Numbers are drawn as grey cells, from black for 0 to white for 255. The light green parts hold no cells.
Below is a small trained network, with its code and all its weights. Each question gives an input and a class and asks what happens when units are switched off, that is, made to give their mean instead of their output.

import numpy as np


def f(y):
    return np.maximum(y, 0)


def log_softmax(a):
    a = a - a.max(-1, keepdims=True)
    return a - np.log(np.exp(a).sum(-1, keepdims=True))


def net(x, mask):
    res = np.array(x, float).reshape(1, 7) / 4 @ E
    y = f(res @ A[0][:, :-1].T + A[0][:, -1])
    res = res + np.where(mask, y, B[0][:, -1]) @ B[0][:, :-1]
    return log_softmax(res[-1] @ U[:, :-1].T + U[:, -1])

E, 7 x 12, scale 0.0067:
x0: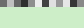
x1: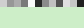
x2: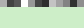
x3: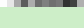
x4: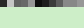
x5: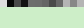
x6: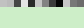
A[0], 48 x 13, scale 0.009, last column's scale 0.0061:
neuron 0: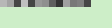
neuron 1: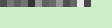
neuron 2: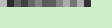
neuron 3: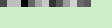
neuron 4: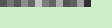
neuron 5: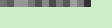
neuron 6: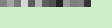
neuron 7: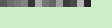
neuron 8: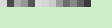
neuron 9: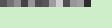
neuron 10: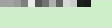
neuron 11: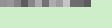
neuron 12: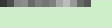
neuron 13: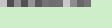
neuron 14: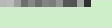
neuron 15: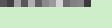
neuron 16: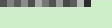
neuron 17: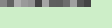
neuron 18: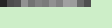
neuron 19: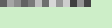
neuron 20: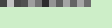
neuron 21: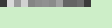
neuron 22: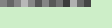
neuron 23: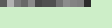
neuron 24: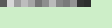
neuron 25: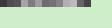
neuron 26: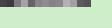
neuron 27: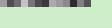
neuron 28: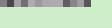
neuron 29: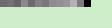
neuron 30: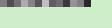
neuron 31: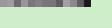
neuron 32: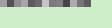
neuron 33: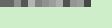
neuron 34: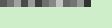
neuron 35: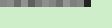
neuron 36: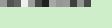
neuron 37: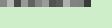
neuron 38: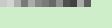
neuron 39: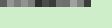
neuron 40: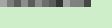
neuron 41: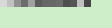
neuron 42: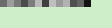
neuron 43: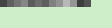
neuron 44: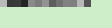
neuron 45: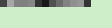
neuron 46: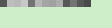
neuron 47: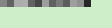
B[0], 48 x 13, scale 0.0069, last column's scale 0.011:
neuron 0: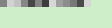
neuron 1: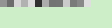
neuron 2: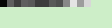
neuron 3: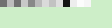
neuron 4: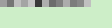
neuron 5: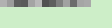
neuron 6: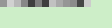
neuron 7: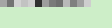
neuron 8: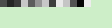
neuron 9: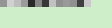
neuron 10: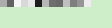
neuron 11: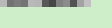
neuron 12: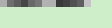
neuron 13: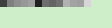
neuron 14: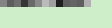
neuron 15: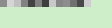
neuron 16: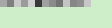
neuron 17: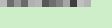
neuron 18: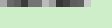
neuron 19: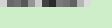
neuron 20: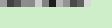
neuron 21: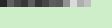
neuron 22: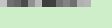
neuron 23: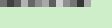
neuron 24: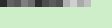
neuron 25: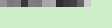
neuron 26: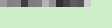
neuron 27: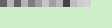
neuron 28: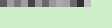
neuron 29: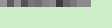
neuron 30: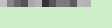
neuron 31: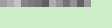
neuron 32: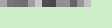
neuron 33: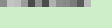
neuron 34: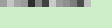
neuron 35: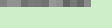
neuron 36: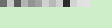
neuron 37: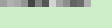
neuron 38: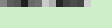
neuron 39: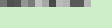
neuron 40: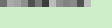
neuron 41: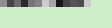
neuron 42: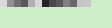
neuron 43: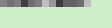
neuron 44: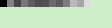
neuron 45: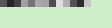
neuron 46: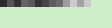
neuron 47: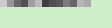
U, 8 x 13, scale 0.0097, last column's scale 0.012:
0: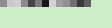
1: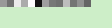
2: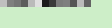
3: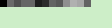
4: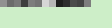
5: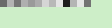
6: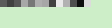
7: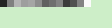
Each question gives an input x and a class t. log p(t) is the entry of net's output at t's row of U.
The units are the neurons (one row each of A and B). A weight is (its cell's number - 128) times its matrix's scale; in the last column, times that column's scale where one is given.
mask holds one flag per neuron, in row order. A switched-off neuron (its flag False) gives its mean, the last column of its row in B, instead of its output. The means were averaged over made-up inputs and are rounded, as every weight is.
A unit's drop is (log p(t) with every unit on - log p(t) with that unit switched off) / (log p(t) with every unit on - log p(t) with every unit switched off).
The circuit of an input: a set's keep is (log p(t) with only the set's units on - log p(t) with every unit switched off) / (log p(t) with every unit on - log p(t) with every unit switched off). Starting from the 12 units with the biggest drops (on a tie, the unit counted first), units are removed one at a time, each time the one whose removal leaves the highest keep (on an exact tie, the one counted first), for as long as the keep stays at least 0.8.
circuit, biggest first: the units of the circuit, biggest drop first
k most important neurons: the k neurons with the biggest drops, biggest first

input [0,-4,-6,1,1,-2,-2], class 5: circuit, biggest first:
[neuron 3]
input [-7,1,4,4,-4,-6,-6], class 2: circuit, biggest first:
[neuron 22; neuron 30]
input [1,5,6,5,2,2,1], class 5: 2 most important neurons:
[neuron 36; neuron 27]
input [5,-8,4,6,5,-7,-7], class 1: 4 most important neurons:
[neuron 1; neuron 7; neuron 16; neuron 4]
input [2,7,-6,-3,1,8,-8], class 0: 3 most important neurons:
[neuron 15; neuron 9; neuron 34]
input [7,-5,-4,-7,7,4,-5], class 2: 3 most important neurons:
[neuron 42; neuron 20; neuron 19]
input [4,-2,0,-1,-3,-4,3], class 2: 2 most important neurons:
[neuron 19; neuron 2]
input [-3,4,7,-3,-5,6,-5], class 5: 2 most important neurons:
[neuron 36; neuron 27]
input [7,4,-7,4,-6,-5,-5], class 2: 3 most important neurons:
[neuron 19; neuron 42; neuron 11]
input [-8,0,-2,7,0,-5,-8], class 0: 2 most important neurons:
[neuron 9; neuron 34]
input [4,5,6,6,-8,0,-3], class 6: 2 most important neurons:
[neuron 8; neuron 3]
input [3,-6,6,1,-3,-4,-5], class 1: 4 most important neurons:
[neuron 3; neuron 7; neuron 1; neuron 4]
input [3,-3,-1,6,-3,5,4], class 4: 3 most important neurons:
[neuron 41; neuron 38; neuron 46]
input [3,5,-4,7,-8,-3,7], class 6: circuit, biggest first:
[neuron 8]
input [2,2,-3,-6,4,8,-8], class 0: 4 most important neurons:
[neuron 9; neuron 15; neuron 34; neuron 33]
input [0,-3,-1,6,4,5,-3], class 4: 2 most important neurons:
[neuron 41; neuron 38]
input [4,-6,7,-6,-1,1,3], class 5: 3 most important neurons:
[neuron 36; neuron 27; neuron 10]
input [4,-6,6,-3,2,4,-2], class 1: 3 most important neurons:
[neuron 1; neuron 3; neuron 7]
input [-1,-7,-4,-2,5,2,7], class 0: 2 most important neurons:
[neuron 6; neuron 0]
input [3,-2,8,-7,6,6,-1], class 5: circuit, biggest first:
[neuron 36]
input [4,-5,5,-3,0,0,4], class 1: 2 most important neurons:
[neuron 3; neuron 1]
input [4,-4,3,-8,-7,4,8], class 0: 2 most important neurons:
[neuron 0; neuron 6]
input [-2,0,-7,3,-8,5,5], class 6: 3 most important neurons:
[neuron 8; neuron 36; neuron 27]
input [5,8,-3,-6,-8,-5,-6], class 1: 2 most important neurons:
[neuron 10; neuron 45]
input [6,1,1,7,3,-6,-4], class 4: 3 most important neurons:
[neuron 38; neuron 41; neuron 14]
